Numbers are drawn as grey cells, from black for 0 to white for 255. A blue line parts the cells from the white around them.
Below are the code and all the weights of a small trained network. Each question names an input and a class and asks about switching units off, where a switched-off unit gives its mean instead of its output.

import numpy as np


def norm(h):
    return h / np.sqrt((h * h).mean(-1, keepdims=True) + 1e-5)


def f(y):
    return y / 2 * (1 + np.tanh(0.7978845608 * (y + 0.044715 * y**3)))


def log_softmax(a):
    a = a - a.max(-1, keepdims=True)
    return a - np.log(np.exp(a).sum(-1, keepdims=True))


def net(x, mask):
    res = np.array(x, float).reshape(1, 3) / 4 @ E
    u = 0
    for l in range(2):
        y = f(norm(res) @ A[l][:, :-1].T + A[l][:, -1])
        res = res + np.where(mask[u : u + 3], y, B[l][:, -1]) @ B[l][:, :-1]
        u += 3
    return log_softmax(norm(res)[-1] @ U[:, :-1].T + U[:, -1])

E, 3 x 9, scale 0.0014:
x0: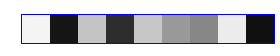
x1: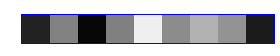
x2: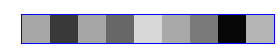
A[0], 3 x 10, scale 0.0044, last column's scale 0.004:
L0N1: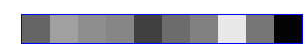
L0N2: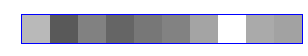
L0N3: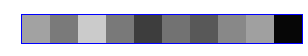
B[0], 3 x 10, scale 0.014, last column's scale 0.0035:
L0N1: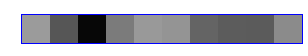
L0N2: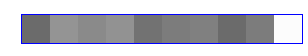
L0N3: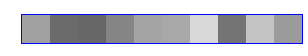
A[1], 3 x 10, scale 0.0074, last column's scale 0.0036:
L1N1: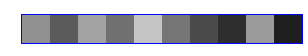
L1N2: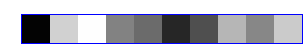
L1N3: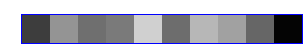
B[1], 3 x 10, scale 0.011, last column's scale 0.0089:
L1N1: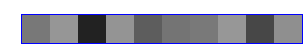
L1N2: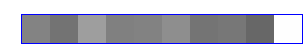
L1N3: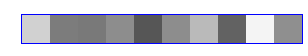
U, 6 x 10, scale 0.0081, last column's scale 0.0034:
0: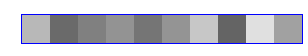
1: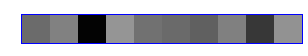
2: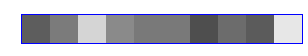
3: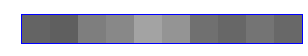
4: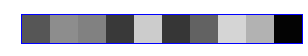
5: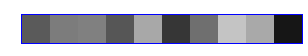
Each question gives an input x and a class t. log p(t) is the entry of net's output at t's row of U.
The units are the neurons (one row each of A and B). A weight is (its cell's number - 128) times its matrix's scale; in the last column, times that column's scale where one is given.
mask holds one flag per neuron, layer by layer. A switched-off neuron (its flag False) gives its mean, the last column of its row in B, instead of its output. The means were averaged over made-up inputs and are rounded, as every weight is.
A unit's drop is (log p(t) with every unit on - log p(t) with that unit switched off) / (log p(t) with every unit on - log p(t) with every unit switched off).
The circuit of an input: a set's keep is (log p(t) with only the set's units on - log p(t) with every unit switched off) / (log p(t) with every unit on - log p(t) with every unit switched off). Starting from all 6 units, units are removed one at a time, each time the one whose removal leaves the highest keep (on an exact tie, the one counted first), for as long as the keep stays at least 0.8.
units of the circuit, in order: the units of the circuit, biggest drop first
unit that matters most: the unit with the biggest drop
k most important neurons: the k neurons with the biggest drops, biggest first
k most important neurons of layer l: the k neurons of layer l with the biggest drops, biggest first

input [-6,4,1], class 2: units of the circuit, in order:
L0N1; L1N2
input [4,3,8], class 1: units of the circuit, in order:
L1N1
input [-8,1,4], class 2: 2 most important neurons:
L0N1; L0N3
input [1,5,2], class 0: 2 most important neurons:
L1N3; L0N2
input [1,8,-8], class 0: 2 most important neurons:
L1N3; L1N1
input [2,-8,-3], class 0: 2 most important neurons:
L0N3; L1N2
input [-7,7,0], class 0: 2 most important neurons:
L1N3; L0N2
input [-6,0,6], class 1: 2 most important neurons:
L1N1; L0N2
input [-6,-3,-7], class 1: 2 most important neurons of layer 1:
L1N2; L1N3
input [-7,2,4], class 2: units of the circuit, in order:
L0N1; L0N3
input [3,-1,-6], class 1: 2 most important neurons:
L0N1; L1N2
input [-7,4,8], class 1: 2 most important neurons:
L1N1; L0N2
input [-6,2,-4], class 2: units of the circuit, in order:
L0N3; L1N2
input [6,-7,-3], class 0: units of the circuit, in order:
L0N3
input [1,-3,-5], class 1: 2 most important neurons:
L0N1; L1N3
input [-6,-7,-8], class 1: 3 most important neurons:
L0N1; L1N3; L1N2
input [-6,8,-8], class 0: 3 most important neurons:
L1N3; L0N2; L1N1
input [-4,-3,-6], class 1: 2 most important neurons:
L0N1; L1N3
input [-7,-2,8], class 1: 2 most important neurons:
L1N1; L0N2
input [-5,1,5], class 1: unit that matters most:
L1N1
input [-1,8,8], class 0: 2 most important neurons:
L1N3; L0N1
